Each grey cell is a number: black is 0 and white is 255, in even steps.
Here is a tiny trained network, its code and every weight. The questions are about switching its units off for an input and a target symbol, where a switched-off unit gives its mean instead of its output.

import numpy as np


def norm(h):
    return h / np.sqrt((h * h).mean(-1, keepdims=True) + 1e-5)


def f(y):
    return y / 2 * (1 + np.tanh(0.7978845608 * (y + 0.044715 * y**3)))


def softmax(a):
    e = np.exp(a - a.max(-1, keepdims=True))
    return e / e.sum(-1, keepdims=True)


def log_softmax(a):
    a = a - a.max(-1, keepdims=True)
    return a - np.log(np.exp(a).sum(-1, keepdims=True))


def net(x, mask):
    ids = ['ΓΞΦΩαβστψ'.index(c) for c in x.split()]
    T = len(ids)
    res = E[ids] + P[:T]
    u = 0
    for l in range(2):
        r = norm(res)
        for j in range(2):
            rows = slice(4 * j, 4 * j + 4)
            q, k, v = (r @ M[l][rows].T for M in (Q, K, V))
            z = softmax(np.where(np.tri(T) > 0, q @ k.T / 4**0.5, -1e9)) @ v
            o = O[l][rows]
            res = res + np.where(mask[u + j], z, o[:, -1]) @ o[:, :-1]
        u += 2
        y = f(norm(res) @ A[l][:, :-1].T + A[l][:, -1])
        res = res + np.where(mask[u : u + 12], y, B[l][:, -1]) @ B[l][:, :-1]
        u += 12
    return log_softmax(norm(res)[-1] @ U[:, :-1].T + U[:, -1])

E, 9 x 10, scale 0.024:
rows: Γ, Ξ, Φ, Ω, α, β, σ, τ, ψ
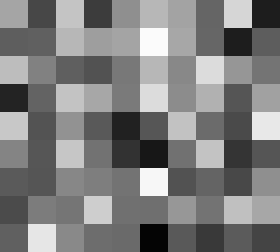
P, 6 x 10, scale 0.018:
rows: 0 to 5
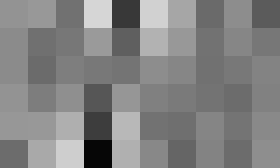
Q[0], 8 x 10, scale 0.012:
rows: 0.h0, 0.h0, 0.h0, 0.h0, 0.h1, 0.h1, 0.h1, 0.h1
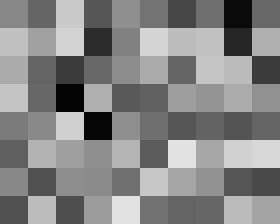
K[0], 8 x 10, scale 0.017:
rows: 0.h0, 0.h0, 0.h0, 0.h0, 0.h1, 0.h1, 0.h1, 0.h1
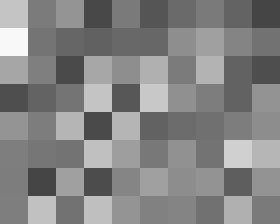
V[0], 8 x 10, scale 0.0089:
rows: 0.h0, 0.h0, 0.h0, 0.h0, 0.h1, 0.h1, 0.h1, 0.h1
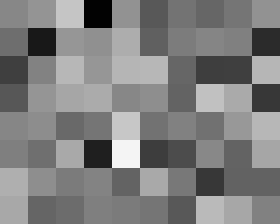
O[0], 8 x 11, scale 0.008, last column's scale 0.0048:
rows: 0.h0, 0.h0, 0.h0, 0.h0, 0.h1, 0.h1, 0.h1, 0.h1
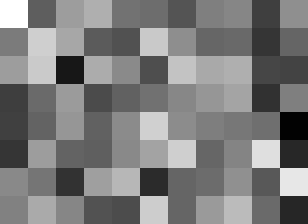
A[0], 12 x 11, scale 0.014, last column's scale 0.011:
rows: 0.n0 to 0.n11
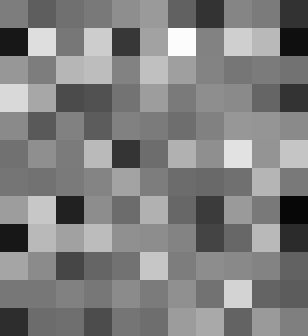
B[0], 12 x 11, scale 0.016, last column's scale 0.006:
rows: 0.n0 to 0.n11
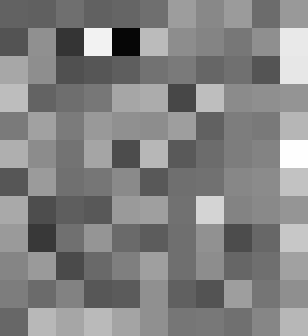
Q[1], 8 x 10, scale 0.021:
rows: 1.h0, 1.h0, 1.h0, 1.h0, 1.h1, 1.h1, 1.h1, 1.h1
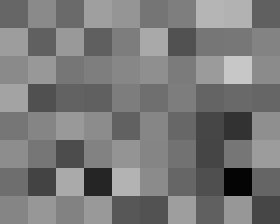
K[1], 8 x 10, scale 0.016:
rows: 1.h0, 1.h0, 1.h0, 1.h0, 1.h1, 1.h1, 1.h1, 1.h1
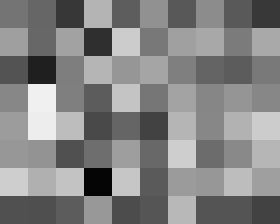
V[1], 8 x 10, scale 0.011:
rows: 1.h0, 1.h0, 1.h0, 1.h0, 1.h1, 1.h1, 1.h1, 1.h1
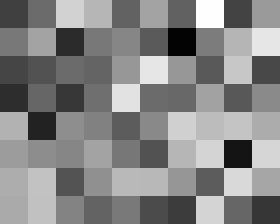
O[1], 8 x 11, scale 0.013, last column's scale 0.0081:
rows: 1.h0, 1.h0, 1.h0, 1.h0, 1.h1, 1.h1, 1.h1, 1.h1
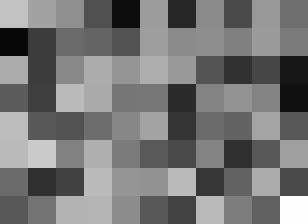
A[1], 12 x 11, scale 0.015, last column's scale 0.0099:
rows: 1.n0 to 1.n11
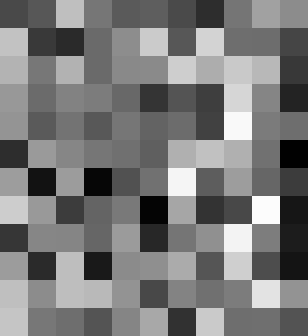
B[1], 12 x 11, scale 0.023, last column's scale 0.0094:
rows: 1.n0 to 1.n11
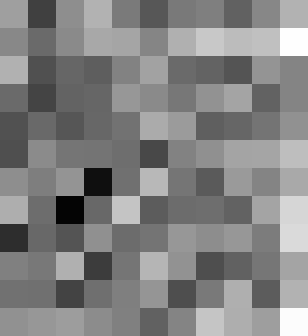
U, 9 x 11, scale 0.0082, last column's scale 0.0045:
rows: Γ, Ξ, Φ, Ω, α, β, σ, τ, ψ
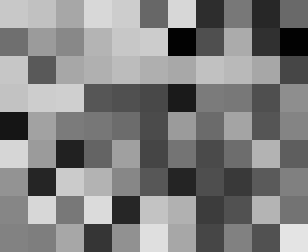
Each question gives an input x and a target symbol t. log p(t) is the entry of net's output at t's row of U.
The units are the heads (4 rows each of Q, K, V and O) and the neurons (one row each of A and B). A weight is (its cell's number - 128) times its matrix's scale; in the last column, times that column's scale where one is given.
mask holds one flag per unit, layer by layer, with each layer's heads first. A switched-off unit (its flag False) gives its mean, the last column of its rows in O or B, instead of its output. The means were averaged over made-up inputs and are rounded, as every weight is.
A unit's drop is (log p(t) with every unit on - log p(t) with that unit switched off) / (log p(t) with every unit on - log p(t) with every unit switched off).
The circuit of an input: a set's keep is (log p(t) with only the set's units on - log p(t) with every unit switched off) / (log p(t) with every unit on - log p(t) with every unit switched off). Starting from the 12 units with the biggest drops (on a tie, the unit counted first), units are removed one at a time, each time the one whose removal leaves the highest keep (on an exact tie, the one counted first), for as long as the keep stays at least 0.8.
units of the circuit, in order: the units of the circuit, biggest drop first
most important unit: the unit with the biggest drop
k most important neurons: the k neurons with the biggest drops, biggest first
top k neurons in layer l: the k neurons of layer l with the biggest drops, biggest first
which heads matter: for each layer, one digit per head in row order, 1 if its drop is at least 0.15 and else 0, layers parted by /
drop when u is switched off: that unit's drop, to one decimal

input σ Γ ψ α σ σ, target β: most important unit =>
1.h1
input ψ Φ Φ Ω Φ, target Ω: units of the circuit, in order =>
1.h0, 0.h1
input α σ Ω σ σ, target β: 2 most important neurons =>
0.n8, 1.n7
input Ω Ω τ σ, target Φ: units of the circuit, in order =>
0.h0, 0.n7, 1.n1
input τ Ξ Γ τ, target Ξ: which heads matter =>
11 / 10
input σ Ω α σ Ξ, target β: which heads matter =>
00 / 01
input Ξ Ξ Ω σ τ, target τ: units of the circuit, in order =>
0.n1, 0.h1
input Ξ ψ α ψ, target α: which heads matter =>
10 / 00
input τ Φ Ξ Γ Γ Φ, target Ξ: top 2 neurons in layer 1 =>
1.n10, 1.n1
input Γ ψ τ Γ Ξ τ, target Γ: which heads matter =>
11 / 10
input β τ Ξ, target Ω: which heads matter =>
00 / 01
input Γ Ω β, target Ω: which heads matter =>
00 / 01
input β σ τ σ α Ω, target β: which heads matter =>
00 / 01
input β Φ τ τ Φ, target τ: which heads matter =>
11 / 01
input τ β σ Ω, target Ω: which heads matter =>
00 / 00
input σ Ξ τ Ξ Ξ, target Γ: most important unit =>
0.h0
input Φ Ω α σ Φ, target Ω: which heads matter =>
10 / 10
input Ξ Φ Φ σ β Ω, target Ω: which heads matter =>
10 / 00
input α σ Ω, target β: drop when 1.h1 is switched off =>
0.3
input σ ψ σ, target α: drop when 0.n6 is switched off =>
0.0
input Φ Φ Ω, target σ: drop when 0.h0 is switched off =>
0.1
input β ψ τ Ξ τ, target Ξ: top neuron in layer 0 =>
0.n5
